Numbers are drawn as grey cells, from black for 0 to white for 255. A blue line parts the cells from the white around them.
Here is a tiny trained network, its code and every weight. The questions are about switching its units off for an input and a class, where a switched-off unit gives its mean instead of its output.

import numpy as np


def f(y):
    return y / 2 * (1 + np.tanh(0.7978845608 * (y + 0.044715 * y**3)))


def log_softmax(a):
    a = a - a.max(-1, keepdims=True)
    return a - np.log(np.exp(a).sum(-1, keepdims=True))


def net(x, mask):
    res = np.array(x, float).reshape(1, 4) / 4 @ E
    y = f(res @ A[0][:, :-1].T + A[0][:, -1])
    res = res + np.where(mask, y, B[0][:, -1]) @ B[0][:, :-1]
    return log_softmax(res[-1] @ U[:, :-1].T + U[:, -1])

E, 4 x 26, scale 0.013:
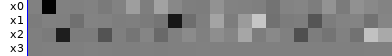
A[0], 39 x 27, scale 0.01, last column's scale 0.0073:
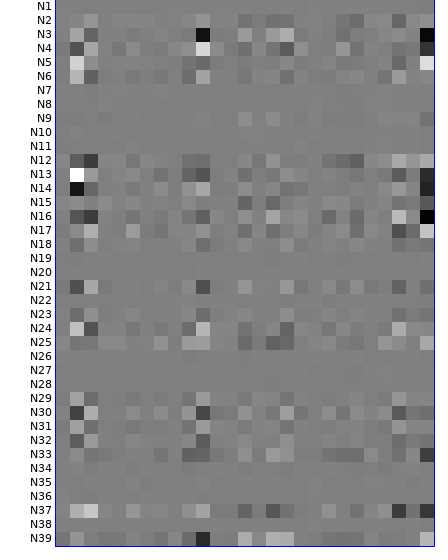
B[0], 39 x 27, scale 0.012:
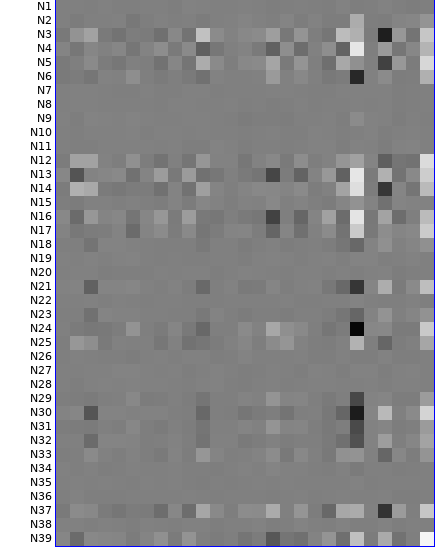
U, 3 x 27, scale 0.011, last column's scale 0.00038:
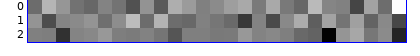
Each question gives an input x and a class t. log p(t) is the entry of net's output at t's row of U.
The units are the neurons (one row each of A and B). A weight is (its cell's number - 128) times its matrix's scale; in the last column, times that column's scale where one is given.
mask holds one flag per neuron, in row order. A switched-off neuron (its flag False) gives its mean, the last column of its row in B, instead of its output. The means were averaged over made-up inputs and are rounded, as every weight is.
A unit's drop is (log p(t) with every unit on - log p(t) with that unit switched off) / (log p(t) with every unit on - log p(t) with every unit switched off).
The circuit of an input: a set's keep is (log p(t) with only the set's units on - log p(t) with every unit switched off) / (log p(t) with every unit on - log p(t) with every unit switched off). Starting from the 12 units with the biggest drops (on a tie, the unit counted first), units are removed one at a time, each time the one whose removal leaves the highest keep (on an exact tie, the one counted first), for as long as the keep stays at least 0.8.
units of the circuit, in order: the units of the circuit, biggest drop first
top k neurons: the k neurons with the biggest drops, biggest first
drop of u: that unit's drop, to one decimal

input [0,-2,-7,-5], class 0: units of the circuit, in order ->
[N37]
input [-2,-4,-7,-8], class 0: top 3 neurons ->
[N37, N39, N16]
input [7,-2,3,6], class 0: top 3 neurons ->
[N14, N39, N13]
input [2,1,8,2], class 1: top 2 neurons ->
[N16, N5]
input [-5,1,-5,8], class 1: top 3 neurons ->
[N13, N3, N17]
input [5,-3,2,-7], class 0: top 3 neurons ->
[N14, N39, N13]
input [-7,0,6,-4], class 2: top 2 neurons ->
[N24, N6]
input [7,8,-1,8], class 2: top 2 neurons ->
[N30, N21]
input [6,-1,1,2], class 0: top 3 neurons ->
[N14, N39, N13]
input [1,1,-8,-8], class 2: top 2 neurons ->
[N30, N39]
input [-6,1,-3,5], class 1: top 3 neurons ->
[N13, N3, N12]
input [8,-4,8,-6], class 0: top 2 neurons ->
[N14, N12]
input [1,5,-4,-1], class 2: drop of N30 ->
0.3
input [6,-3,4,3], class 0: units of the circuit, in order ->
[N14]
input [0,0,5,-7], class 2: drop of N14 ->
0.5
